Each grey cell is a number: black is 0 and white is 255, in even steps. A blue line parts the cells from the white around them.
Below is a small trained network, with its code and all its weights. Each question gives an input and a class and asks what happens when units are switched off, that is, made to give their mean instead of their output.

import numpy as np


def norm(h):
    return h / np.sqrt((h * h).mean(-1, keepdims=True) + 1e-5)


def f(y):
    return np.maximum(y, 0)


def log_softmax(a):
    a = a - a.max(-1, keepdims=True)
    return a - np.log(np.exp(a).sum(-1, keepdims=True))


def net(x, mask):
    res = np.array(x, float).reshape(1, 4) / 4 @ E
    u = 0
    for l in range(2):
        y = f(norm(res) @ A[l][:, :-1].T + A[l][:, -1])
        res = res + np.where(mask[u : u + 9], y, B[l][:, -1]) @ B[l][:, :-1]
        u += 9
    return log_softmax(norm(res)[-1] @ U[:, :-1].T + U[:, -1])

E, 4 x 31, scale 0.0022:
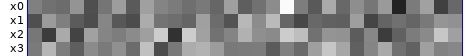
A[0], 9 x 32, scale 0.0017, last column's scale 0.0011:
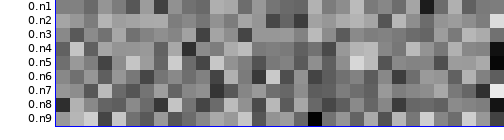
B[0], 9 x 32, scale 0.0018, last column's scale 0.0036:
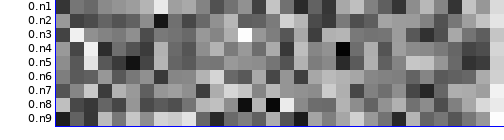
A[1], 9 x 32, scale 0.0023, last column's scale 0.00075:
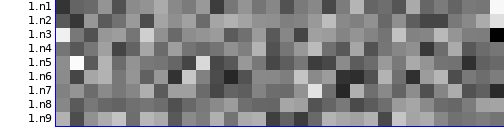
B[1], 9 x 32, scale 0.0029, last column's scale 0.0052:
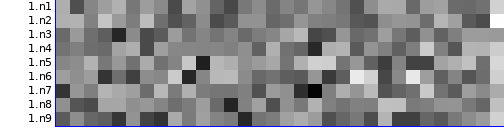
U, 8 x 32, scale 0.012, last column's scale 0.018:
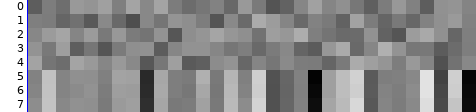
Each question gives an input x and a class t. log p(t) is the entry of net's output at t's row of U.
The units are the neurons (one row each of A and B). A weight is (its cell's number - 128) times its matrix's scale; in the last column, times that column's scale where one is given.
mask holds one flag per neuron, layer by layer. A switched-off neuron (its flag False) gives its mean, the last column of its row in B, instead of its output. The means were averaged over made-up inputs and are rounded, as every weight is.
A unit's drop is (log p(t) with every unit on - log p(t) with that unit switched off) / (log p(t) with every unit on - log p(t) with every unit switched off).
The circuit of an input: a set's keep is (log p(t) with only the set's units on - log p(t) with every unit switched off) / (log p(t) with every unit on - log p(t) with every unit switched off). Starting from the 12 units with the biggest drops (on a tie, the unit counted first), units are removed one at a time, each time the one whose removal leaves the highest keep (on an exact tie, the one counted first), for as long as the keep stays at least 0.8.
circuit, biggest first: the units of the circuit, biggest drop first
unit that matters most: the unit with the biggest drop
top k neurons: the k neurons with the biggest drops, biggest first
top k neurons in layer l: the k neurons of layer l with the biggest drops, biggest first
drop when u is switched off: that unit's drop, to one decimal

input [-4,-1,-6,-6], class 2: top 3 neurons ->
[1.n5; 0.n4; 0.n5]
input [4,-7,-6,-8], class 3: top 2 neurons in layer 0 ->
[0.n8; 0.n6]
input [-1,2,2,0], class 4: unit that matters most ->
1.n2
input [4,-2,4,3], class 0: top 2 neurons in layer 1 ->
[1.n4; 1.n5]
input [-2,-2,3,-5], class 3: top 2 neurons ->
[1.n6; 0.n7]
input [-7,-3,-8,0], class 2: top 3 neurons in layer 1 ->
[1.n5; 1.n4; 1.n7]
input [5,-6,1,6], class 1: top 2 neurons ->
[1.n9; 0.n9]
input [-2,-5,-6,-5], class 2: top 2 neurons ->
[1.n5; 0.n8]
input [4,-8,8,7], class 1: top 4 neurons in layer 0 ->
[0.n7; 0.n2; 0.n4; 0.n9]
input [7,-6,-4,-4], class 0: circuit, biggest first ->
[1.n7; 1.n4]
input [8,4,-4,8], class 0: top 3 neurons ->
[1.n7; 1.n4; 1.n6]
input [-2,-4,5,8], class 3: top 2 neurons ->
[0.n5; 1.n5]
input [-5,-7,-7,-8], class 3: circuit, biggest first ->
[1.n6; 1.n2]
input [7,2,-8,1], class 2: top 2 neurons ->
[1.n5; 0.n9]
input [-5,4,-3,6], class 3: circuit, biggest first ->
[0.n4]
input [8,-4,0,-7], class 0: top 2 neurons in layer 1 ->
[1.n7; 1.n4]
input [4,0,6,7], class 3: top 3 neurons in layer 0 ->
[0.n5; 0.n7; 0.n1]
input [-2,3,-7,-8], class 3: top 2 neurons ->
[1.n6; 0.n3]
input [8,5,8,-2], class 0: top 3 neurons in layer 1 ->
[1.n7; 1.n4; 1.n5]
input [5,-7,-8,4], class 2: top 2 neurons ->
[1.n5; 0.n8]
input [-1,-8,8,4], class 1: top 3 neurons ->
[1.n9; 0.n7; 1.n5]
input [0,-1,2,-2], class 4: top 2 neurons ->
[1.n2; 1.n5]
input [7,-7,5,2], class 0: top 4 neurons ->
[1.n7; 1.n4; 0.n8; 0.n1]
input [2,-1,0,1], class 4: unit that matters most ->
1.n1
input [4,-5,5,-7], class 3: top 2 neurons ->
[1.n6; 0.n7]
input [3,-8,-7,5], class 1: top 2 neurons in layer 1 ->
[1.n9; 1.n3]
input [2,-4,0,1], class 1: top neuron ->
[0.n9]
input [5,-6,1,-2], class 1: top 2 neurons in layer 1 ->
[1.n9; 1.n3]
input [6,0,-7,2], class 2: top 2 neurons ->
[1.n5; 0.n9]
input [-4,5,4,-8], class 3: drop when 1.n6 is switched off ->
1.4
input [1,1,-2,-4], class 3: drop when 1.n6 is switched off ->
1.0
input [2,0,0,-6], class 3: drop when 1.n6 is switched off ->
1.2
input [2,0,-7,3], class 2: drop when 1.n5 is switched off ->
0.6
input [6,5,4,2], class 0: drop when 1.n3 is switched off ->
0.0
